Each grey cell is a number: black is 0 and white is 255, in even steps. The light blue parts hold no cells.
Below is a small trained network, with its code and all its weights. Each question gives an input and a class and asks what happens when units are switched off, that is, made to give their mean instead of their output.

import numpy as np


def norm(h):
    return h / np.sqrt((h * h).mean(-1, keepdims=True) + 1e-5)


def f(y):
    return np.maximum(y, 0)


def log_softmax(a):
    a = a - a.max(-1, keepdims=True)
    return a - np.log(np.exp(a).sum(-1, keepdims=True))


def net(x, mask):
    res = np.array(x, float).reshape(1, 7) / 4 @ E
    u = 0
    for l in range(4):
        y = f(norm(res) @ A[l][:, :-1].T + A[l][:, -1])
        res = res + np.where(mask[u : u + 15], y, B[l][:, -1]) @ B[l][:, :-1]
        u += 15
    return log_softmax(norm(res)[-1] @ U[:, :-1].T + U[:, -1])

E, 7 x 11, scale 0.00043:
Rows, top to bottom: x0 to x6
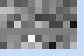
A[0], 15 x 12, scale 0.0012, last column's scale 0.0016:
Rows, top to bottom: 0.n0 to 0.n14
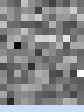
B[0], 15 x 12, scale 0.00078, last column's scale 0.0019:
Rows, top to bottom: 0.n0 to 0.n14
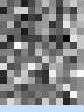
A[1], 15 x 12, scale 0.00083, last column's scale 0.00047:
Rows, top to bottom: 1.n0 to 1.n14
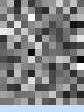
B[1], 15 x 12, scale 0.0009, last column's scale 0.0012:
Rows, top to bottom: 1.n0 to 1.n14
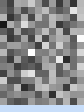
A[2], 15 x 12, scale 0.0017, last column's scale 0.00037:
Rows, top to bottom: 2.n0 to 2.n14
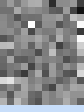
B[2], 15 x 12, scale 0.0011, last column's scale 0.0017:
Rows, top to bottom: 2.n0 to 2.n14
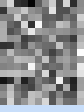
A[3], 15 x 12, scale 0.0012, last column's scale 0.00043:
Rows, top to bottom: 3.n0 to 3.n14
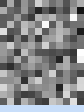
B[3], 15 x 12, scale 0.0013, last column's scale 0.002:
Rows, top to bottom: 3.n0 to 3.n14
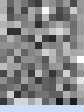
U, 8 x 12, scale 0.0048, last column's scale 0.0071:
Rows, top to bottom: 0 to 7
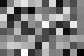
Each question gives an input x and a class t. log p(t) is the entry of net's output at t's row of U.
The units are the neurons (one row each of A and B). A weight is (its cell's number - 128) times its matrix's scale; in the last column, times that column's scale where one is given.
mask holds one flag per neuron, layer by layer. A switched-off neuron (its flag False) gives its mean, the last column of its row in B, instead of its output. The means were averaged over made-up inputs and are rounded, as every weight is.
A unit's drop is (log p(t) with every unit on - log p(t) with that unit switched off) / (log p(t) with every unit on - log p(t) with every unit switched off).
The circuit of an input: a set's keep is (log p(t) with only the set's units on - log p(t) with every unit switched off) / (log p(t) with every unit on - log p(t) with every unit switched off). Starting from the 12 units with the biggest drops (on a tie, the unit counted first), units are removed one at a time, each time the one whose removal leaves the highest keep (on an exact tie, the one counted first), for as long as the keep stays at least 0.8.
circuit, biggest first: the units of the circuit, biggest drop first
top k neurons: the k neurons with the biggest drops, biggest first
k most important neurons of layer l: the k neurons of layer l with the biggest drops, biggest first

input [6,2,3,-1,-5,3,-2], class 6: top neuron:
[2.n10]
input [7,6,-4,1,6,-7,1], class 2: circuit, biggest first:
[3.n4; 2.n4; 1.n7]
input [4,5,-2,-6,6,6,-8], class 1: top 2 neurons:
[0.n10; 3.n10]
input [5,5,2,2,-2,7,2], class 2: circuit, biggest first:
[2.n3; 3.n4]
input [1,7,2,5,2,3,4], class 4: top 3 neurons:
[2.n11; 0.n6; 2.n6]
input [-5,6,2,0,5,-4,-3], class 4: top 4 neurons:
[2.n11; 2.n6; 2.n10; 1.n5]
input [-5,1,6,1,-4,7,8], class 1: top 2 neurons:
[2.n0; 2.n12]
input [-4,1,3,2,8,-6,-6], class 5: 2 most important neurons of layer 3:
[3.n8; 3.n11]
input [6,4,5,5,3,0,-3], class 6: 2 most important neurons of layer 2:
[2.n10; 2.n8]
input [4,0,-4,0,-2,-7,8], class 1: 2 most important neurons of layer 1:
[1.n5; 1.n2]
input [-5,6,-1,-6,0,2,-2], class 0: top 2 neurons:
[0.n1; 2.n10]
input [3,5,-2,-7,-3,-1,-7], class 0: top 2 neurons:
[3.n14; 0.n2]
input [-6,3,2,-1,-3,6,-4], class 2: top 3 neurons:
[2.n3; 3.n4; 2.n10]
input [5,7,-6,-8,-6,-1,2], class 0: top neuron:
[3.n14]
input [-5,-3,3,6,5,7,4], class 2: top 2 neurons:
[2.n3; 0.n6]
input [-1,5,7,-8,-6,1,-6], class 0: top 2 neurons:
[3.n14; 0.n5]
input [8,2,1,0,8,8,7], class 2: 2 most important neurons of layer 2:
[2.n3; 2.n7]
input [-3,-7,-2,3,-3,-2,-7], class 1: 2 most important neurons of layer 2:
[2.n6; 2.n11]
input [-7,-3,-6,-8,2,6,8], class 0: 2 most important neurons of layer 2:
[2.n10; 2.n7]
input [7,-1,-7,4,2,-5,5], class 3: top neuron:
[0.n5]
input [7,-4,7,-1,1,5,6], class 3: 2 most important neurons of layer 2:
[2.n14; 2.n13]
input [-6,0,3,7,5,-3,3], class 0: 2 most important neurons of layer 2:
[2.n10; 2.n1]
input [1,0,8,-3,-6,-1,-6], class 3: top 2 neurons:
[3.n1; 0.n2]
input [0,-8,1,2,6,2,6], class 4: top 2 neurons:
[1.n8; 0.n3]
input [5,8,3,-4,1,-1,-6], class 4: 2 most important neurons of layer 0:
[0.n2; 0.n10]
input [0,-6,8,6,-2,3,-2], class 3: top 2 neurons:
[0.n6; 3.n1]
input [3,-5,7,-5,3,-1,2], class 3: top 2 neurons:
[0.n10; 3.n1]
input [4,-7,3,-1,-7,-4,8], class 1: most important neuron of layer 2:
[2.n12]
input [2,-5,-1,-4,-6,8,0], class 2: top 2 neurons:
[0.n10; 2.n3]
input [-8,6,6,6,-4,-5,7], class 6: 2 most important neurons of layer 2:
[2.n14; 2.n13]
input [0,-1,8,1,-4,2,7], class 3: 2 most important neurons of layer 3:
[3.n1; 3.n7]
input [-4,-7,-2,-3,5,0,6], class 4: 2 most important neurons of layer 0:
[0.n3; 0.n2]
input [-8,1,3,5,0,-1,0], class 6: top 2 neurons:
[2.n14; 0.n6]
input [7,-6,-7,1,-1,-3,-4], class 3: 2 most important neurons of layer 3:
[3.n2; 3.n12]
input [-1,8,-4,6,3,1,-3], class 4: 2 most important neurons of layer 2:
[2.n11; 2.n6]
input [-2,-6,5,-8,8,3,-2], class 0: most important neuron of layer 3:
[3.n14]
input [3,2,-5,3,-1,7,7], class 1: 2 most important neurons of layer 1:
[1.n7; 1.n0]
